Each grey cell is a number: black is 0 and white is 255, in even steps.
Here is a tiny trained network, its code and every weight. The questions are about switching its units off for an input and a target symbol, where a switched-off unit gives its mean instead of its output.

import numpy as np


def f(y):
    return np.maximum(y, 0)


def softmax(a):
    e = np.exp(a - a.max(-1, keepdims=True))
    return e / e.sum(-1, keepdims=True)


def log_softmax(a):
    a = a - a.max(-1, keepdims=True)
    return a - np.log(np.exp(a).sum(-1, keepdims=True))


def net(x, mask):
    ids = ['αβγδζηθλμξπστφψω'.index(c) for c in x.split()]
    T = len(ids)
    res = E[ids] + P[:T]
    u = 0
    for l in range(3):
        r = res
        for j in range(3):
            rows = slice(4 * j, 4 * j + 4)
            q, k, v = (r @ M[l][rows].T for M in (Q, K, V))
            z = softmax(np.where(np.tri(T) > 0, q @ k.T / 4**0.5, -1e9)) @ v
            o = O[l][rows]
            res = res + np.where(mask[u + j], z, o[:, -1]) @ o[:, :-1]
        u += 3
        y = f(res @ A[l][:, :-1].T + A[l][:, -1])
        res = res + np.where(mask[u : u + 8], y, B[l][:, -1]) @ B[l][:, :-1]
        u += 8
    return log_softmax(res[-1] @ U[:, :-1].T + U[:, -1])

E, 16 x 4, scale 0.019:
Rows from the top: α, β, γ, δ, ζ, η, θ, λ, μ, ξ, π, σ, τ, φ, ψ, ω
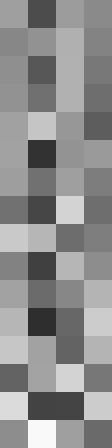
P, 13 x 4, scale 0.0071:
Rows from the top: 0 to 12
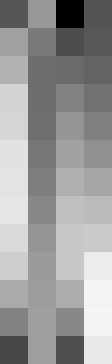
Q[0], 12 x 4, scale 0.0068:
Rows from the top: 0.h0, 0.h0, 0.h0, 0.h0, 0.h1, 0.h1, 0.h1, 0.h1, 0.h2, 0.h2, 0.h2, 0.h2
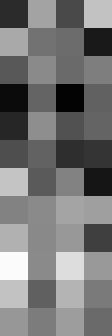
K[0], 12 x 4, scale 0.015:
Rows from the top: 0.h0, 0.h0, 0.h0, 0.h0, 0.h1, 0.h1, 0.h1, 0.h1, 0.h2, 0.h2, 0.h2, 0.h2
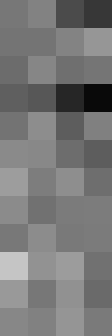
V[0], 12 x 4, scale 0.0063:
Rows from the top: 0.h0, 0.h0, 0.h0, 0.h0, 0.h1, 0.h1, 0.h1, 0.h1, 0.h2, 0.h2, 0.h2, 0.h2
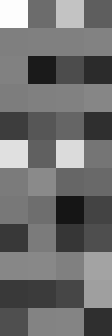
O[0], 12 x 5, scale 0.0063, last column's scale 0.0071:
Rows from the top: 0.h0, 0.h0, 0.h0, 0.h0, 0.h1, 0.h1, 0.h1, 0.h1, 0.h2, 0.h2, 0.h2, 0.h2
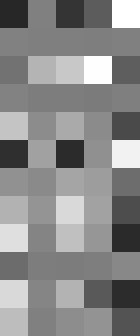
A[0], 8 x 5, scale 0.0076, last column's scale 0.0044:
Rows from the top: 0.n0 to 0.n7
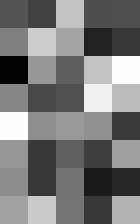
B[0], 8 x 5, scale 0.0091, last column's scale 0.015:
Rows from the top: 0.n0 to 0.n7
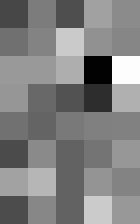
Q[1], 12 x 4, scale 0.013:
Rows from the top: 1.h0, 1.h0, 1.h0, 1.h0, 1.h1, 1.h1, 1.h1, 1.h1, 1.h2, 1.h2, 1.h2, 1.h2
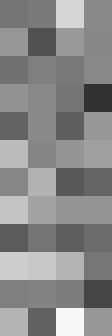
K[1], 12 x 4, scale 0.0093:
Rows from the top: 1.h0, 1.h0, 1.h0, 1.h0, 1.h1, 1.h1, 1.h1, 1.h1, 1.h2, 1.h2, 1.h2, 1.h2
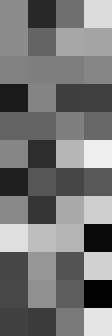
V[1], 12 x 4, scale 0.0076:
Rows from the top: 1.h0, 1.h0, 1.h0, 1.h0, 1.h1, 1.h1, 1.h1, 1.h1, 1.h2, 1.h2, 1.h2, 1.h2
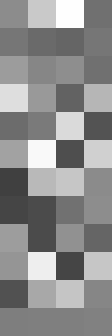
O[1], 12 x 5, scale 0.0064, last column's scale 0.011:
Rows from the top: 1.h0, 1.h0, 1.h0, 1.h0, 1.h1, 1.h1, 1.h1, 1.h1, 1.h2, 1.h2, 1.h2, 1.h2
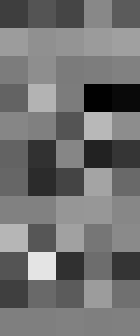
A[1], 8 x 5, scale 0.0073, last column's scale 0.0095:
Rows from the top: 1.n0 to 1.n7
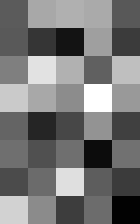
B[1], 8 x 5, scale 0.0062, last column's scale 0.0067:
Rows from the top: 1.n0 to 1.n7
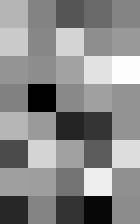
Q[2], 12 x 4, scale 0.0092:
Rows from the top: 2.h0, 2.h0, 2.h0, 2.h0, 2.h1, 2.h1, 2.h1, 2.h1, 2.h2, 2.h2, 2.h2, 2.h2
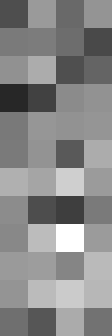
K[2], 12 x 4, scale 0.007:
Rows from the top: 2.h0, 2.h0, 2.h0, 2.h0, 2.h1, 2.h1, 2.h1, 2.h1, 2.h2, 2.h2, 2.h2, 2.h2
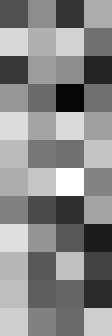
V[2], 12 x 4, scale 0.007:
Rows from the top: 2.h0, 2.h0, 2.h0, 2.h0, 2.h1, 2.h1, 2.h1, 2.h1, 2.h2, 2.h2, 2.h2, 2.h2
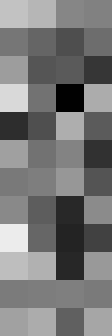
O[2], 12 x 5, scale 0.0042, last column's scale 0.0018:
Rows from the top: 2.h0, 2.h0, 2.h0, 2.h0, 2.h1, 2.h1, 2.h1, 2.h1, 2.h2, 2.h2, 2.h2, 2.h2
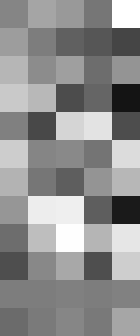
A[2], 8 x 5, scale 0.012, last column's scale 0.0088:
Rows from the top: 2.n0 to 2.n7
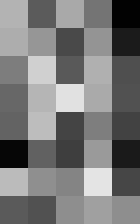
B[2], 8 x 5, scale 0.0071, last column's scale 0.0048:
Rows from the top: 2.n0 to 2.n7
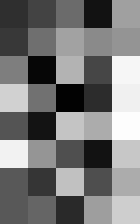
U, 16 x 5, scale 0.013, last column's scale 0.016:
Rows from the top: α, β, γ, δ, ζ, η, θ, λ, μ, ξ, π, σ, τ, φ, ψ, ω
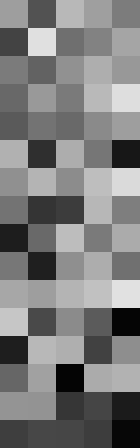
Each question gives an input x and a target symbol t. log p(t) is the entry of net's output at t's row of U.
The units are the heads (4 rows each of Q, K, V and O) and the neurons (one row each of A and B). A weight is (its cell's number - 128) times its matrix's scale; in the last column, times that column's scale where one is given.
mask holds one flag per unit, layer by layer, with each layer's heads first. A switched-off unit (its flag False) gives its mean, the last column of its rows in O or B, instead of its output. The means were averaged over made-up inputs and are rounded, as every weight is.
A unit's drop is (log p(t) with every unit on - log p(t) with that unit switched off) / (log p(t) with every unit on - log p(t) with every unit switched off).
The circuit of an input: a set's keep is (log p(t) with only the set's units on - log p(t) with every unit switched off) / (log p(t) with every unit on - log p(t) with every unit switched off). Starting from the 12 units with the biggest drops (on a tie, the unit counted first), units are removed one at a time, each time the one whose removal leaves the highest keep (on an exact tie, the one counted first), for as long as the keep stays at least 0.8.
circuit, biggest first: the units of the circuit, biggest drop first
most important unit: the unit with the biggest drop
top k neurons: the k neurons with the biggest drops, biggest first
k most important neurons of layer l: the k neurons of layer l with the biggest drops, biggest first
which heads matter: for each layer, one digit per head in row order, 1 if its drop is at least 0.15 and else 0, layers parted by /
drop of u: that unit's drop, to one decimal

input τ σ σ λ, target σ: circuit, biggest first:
[2.n3 0.n3 1.h0]
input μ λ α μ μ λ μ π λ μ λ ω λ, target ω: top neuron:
[0.n7]
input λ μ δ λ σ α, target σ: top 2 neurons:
[0.n3 2.n3]
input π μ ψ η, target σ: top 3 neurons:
[2.n3 0.n3 0.n7]
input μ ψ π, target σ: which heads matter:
000 / 011 / 001
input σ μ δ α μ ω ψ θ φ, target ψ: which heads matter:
000 / 000 / 001
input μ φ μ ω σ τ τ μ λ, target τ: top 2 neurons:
[0.n3 0.n0]
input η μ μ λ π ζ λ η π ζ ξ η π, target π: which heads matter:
000 / 111 / 000
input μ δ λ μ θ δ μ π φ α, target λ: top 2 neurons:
[0.n2 1.n1]
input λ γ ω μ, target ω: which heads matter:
001 / 111 / 001
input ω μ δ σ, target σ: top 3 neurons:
[0.n7 0.n2 0.n3]
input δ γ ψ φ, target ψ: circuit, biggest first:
[2.n3 0.n3 2.h2]
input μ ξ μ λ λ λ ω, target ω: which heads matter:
111 / 001 / 000
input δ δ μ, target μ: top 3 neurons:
[2.n4 2.n2 0.n2]
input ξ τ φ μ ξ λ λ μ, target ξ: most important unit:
2.n2
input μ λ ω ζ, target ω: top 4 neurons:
[2.n5 2.n4 0.n7 0.n2]
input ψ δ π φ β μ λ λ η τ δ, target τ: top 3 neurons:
[0.n3 0.n2 1.n5]
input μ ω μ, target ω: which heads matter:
000 / 101 / 001
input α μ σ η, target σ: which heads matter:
000 / 111 / 001
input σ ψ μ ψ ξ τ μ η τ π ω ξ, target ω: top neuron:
[1.n2]
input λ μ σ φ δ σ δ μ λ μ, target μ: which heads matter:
000 / 001 / 000
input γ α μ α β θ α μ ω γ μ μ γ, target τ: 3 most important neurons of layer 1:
[1.n5 1.n2 1.n3]
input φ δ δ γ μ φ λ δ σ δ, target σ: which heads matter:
010 / 101 / 001
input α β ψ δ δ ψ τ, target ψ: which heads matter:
000 / 110 / 001
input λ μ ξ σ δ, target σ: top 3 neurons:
[2.n3 0.n3 0.n7]
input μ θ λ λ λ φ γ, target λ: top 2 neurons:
[1.n1 1.n5]
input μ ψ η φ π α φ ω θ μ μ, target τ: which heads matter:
011 / 010 / 000
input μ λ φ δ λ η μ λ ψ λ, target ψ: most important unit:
2.n3
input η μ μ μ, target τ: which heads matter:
001 / 110 / 000
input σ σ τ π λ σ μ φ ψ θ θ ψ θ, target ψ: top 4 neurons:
[2.n3 0.n3 0.n2 2.n4]
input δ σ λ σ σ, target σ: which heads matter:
000 / 001 / 000
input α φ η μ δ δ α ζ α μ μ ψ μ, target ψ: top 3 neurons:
[2.n3 0.n3 0.n7]
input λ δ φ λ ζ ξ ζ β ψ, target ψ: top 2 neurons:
[0.n3 0.n7]
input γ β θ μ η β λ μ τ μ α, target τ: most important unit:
1.n5
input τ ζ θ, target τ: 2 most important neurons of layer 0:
[0.n2 0.n7]
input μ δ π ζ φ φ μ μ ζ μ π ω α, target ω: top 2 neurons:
[1.n2 1.n4]
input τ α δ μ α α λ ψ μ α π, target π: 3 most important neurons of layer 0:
[0.n3 0.n2 0.n7]
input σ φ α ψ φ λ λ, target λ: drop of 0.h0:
0.3
